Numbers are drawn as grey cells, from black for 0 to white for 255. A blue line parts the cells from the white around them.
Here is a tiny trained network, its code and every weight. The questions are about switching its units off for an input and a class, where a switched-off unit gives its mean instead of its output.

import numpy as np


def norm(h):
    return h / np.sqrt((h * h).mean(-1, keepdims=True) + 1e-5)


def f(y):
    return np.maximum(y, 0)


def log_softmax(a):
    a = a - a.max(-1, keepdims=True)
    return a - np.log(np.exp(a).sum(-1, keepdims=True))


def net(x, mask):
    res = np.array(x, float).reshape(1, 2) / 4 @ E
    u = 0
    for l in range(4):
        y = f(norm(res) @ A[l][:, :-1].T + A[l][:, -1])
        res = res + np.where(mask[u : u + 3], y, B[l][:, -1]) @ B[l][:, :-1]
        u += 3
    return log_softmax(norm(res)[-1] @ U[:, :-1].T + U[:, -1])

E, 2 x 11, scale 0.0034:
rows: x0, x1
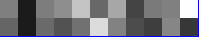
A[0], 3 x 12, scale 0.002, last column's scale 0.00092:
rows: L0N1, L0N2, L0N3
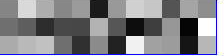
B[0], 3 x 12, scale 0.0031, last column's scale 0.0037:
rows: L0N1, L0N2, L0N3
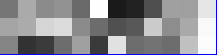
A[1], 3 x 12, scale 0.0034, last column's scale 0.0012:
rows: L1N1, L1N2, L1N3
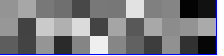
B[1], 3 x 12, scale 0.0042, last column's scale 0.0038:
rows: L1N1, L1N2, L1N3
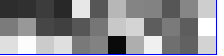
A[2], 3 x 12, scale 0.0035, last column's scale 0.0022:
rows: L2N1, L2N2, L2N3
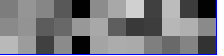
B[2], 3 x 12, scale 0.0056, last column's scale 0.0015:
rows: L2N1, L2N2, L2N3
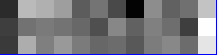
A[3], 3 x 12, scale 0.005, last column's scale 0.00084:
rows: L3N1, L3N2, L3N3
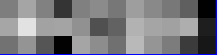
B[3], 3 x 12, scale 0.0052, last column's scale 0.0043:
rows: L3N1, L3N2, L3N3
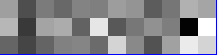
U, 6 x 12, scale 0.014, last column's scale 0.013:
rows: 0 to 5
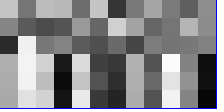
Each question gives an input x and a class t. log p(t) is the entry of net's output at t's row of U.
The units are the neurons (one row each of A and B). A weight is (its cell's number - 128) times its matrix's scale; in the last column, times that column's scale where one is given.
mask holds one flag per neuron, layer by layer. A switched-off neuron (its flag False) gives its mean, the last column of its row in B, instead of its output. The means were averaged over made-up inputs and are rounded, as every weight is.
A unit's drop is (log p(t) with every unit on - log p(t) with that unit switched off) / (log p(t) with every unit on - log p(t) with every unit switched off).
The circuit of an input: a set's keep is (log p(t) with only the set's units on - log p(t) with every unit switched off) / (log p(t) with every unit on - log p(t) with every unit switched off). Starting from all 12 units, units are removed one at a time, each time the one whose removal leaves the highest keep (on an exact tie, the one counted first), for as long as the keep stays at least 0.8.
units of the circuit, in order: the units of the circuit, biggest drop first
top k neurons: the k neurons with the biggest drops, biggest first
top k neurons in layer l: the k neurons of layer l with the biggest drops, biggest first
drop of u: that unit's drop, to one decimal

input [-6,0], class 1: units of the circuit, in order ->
L1N1
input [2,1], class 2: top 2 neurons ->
L1N2, L2N1
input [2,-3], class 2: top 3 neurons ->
L2N2, L1N3, L0N1
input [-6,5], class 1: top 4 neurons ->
L1N1, L0N1, L3N3, L3N2
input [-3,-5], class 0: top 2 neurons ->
L3N2, L1N2
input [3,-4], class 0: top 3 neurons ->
L1N1, L0N3, L3N2
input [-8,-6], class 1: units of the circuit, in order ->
L1N1, L0N2, L3N3
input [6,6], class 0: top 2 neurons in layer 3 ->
L3N3, L3N1
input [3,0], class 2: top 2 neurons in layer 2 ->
L2N1, L2N3
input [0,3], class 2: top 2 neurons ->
L0N2, L1N2
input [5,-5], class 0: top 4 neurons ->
L1N1, L0N3, L3N2, L3N3
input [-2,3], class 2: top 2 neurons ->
L0N2, L0N1
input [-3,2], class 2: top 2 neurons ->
L0N2, L0N3
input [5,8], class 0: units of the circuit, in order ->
L1N3
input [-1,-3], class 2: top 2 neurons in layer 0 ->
L0N1, L0N2
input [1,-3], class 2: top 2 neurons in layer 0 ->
L0N1, L0N2
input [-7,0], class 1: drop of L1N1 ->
1.5
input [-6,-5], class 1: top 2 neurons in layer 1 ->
L1N1, L1N3
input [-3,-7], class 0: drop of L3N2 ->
0.3
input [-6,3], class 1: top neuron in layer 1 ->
L1N1
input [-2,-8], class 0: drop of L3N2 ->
0.2
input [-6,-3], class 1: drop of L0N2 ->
0.0
